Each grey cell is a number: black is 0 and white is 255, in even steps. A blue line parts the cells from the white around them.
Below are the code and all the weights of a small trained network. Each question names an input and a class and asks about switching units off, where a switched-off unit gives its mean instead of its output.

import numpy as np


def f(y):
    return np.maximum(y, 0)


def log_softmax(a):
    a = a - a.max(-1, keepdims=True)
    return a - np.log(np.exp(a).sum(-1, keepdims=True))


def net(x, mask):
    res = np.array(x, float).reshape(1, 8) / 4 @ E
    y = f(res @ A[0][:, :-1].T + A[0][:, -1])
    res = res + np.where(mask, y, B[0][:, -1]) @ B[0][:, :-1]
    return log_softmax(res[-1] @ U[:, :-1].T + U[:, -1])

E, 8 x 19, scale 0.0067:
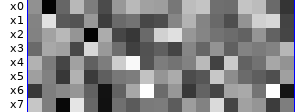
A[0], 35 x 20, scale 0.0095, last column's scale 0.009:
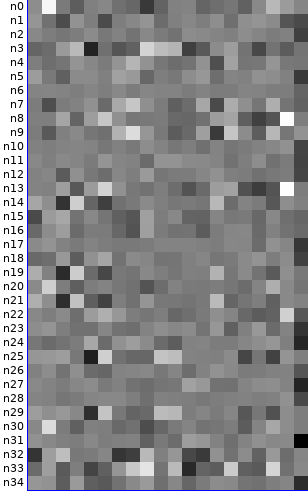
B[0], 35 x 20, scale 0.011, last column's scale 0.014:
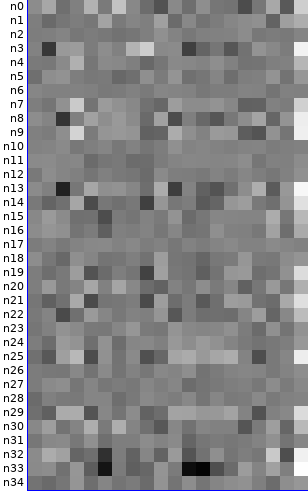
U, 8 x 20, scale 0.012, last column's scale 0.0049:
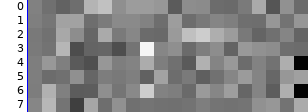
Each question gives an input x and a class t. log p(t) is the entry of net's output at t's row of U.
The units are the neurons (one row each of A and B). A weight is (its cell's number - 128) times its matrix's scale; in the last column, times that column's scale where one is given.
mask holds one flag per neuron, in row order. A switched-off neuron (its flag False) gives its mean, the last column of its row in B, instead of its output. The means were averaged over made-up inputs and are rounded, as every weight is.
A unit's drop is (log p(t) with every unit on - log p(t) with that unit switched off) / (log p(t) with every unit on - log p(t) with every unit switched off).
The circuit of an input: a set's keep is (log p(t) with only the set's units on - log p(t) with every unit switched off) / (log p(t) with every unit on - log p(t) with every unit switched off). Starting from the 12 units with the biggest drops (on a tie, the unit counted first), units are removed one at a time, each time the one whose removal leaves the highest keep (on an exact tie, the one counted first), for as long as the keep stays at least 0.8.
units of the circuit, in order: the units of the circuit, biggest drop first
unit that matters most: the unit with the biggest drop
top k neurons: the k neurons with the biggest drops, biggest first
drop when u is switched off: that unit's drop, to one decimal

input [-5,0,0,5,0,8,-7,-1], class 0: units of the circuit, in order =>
n13; n33; n8
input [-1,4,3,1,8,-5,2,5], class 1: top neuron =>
n13
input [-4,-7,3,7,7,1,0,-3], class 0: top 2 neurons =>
n13; n8
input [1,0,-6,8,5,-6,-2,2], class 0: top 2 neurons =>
n32; n33
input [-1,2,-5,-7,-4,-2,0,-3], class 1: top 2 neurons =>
n13; n8
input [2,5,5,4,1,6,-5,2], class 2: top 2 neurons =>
n33; n13
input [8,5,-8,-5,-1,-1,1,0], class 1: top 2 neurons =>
n25; n29
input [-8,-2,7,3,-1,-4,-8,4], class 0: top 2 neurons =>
n13; n8
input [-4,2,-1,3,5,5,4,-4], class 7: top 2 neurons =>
n25; n29
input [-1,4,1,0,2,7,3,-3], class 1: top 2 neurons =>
n13; n8
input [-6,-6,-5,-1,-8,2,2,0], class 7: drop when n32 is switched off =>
0.2
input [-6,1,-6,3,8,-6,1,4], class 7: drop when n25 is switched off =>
0.1
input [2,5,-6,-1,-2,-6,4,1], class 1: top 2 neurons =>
n25; n29
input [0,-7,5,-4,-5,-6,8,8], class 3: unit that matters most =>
n3
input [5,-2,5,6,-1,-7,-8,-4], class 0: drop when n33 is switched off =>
0.3
